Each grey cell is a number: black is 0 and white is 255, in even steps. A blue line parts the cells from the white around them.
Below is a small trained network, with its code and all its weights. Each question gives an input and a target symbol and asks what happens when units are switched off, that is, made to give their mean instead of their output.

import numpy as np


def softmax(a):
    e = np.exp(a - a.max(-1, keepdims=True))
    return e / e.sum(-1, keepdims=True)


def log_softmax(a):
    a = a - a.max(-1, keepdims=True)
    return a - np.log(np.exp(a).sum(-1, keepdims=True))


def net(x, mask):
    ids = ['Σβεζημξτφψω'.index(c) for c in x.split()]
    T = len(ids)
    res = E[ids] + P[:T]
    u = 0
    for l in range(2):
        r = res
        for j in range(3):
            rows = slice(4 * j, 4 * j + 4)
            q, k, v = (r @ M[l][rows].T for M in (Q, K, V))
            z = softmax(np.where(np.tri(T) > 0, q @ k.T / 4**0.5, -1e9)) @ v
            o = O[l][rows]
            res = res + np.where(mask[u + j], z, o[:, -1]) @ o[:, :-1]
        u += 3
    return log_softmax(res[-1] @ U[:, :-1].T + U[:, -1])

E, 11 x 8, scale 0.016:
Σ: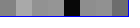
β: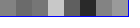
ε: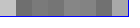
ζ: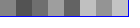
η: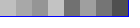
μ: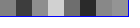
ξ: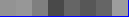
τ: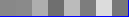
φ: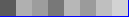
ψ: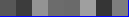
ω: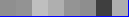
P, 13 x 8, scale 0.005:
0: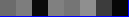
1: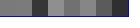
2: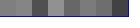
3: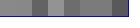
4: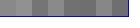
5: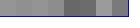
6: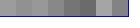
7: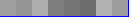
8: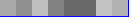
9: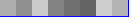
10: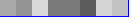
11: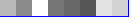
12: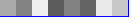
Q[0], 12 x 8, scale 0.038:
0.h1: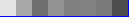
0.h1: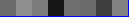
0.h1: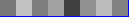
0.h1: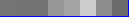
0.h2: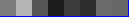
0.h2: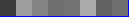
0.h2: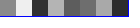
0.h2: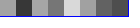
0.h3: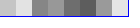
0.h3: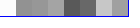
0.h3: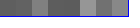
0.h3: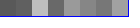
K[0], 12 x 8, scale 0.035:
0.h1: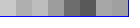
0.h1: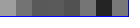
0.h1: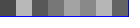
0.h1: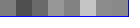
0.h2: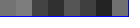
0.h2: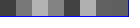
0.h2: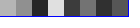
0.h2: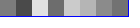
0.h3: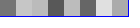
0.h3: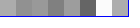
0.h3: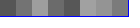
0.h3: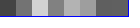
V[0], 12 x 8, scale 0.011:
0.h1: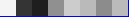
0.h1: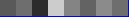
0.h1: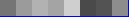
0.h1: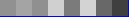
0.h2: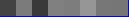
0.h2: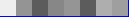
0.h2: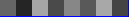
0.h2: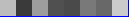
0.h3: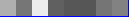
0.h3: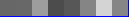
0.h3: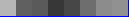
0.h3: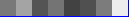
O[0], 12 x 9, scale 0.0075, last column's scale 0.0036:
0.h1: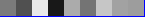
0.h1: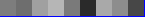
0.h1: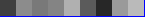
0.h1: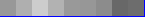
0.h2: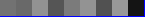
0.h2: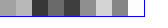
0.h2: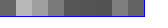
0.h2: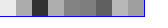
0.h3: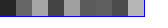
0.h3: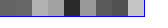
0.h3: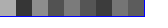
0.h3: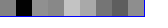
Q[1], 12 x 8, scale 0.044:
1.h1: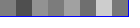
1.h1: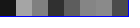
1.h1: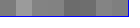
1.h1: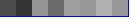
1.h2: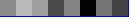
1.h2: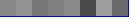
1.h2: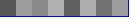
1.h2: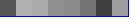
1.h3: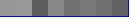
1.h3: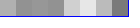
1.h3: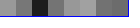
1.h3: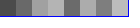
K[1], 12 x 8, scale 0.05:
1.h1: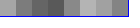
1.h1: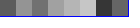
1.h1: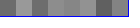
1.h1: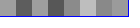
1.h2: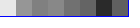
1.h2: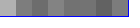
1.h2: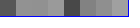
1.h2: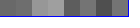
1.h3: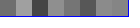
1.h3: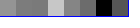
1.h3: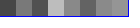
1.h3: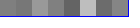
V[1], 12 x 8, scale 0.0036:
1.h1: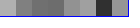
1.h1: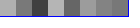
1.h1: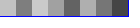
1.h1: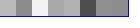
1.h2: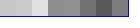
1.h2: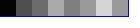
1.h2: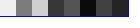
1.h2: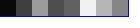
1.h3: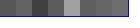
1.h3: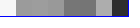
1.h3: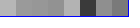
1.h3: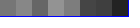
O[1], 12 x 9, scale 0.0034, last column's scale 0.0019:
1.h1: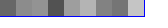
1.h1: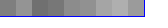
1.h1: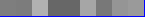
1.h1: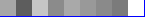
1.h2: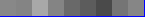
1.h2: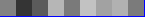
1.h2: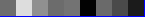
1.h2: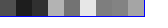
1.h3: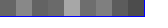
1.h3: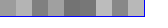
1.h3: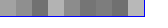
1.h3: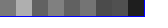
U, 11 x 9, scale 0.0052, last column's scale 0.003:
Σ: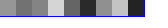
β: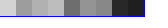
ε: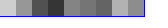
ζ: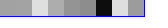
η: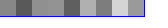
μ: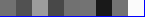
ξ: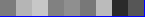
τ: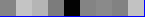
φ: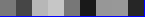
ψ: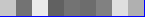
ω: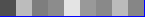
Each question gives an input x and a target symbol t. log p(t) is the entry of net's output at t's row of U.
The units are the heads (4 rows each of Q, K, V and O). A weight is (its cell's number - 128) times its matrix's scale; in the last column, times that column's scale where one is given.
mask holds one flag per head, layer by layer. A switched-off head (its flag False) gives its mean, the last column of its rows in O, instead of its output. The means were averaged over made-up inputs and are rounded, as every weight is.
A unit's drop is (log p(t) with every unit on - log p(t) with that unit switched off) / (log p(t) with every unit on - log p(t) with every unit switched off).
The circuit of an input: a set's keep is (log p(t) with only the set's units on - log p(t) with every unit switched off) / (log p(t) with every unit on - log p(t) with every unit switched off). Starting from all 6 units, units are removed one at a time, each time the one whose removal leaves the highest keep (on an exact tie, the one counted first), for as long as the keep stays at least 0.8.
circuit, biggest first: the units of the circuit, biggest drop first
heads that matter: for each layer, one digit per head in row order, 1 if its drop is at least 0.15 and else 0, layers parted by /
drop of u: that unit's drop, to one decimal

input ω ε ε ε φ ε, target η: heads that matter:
011 / 010
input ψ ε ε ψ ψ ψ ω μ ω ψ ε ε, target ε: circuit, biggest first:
0.h2
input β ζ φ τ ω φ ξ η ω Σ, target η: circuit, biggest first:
0.h3, 1.h2, 0.h2
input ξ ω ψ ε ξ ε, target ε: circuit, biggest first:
0.h2, 0.h3
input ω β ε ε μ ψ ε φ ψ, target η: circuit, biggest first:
1.h2, 0.h2, 0.h1
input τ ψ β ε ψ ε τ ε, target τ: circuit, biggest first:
0.h3, 0.h2
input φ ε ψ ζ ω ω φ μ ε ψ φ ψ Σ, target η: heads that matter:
001 / 010
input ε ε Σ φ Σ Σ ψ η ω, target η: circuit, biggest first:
1.h2, 0.h3, 0.h2
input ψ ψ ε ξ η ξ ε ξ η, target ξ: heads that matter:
110 / 010
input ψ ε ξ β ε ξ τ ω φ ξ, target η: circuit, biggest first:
0.h3, 1.h2, 0.h1
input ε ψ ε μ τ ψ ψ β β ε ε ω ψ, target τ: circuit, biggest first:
0.h2, 0.h3, 0.h1
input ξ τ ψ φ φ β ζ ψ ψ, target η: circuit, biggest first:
1.h2, 0.h2, 0.h3
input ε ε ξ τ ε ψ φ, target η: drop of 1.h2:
0.7
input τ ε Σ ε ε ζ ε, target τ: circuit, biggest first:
0.h3
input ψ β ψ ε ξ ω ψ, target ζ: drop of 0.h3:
0.1
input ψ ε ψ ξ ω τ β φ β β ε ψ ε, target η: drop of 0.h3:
1.1
